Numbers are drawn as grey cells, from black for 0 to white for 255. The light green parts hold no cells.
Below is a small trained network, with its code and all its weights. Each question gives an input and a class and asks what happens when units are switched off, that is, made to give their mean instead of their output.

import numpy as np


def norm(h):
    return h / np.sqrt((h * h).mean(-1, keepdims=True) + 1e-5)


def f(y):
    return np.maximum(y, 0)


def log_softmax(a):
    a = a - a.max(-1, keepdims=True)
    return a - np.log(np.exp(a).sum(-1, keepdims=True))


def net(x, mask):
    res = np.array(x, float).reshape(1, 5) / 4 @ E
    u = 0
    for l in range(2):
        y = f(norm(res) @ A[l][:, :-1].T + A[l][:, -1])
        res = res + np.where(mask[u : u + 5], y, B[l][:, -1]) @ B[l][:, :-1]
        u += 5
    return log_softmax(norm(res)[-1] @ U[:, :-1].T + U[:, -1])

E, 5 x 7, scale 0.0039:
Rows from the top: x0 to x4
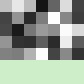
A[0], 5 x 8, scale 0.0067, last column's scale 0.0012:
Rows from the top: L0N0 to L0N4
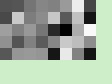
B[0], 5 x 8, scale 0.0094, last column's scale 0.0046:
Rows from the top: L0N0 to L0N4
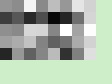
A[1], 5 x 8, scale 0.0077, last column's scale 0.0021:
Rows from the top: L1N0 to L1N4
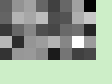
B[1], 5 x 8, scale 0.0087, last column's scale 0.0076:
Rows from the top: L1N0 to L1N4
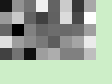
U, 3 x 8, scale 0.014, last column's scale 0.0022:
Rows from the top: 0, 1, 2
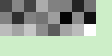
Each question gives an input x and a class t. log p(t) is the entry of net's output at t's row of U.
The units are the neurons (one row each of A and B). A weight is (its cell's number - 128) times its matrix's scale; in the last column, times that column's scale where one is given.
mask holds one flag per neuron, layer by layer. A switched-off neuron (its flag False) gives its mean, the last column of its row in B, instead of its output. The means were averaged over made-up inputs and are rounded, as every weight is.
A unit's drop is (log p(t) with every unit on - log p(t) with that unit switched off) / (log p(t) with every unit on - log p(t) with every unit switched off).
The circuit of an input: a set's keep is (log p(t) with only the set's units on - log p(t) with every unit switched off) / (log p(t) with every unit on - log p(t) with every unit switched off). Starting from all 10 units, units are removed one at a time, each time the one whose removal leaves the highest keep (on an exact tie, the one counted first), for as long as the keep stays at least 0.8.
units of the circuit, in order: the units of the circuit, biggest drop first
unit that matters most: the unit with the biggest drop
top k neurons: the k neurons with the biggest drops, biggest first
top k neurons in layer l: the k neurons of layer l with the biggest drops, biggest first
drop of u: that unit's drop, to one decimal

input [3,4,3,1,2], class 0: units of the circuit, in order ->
(L0N2)
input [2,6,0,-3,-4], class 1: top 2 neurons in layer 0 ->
(L0N2 L0N3)
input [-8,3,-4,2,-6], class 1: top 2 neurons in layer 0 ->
(L0N1 L0N3)
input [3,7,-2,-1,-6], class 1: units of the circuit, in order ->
(L1N1 L0N2)
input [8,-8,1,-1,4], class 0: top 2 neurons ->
(L0N4 L0N0)
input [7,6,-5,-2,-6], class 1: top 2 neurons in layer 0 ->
(L0N2 L0N1)
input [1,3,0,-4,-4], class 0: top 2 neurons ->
(L0N1 L1N0)
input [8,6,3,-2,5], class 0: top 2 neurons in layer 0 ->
(L0N0 L0N2)
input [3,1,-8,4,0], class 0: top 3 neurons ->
(L0N0 L1N3 L0N3)
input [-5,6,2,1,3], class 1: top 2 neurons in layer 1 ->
(L1N1 L1N0)
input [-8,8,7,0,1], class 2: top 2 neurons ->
(L0N0 L1N3)
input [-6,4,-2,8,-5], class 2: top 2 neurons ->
(L0N1 L1N3)
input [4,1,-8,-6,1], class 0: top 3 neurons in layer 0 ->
(L0N0 L0N1 L0N3)
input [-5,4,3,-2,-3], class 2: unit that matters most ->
L0N0
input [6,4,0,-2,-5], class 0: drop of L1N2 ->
-0.1
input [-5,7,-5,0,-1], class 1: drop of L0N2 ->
0.2
